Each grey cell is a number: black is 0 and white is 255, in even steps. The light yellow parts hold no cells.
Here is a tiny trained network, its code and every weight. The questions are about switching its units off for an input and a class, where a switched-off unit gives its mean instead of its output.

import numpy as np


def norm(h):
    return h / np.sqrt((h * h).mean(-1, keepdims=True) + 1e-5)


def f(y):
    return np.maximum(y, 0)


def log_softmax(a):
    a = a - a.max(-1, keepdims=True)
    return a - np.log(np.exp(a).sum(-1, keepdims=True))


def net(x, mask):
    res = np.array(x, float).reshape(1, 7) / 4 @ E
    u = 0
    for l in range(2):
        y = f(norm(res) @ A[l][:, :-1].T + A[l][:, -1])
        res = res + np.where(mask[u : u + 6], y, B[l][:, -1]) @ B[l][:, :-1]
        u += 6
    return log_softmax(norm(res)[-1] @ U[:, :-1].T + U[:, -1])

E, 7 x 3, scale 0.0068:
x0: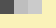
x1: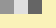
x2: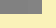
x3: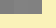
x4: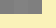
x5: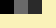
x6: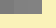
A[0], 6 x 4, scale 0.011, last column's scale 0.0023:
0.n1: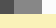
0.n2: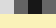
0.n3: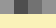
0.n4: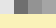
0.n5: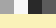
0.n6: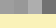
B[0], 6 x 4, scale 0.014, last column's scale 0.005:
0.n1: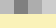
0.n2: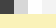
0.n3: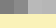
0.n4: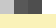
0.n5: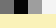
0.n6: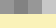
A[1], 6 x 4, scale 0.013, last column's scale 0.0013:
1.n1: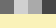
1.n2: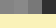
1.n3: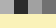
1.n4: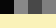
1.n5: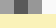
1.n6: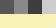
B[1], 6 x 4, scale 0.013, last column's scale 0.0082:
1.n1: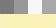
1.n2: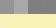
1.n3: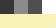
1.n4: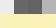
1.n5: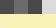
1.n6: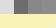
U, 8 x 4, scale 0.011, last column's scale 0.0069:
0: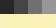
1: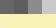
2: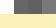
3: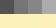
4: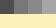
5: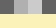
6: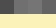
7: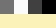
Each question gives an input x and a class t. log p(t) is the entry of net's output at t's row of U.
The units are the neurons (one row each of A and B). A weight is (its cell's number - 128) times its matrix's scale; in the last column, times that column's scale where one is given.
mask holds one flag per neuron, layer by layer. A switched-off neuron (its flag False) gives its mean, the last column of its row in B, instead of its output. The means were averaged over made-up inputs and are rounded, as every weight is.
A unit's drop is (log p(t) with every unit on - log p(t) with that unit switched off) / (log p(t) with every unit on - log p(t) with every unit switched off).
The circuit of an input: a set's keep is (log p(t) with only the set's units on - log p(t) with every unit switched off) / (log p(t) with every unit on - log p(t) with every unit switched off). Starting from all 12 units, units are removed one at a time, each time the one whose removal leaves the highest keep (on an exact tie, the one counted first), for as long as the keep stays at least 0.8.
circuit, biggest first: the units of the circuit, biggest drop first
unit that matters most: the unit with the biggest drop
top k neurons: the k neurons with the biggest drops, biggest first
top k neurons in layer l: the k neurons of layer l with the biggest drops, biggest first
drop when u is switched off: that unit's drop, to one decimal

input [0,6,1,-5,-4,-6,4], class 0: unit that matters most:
0.n5
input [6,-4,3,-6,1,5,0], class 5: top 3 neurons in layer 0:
[0.n4; 0.n1; 0.n5]
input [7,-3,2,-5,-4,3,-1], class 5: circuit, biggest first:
[0.n5; 1.n3]
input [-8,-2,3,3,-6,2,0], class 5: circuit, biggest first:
[0.n2; 0.n5]
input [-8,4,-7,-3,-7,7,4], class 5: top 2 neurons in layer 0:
[0.n2; 0.n4]
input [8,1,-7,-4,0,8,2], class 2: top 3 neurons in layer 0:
[0.n2; 0.n3; 0.n6]
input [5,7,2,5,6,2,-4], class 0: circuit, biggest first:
[0.n5; 0.n2]
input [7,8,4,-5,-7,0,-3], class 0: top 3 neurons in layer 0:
[0.n5; 0.n2; 0.n3]
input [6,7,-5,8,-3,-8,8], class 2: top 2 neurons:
[0.n2; 0.n4]
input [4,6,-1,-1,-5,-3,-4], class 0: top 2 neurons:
[0.n5; 0.n2]
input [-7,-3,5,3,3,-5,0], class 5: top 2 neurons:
[0.n2; 0.n5]
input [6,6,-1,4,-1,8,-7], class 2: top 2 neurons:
[0.n2; 1.n4]
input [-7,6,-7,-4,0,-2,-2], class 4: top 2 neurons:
[0.n2; 0.n5]
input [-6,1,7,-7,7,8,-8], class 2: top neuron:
[1.n4]
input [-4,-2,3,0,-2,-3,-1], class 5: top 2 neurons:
[0.n2; 0.n5]
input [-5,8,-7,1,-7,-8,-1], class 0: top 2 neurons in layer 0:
[0.n5; 0.n1]
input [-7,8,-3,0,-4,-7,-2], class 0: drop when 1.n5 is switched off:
0.3
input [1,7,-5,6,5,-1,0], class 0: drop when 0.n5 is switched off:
0.2
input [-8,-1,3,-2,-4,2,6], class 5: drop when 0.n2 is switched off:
0.8
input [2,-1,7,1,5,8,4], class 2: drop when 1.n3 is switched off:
0.0
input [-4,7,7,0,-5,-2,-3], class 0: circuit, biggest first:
[0.n5]
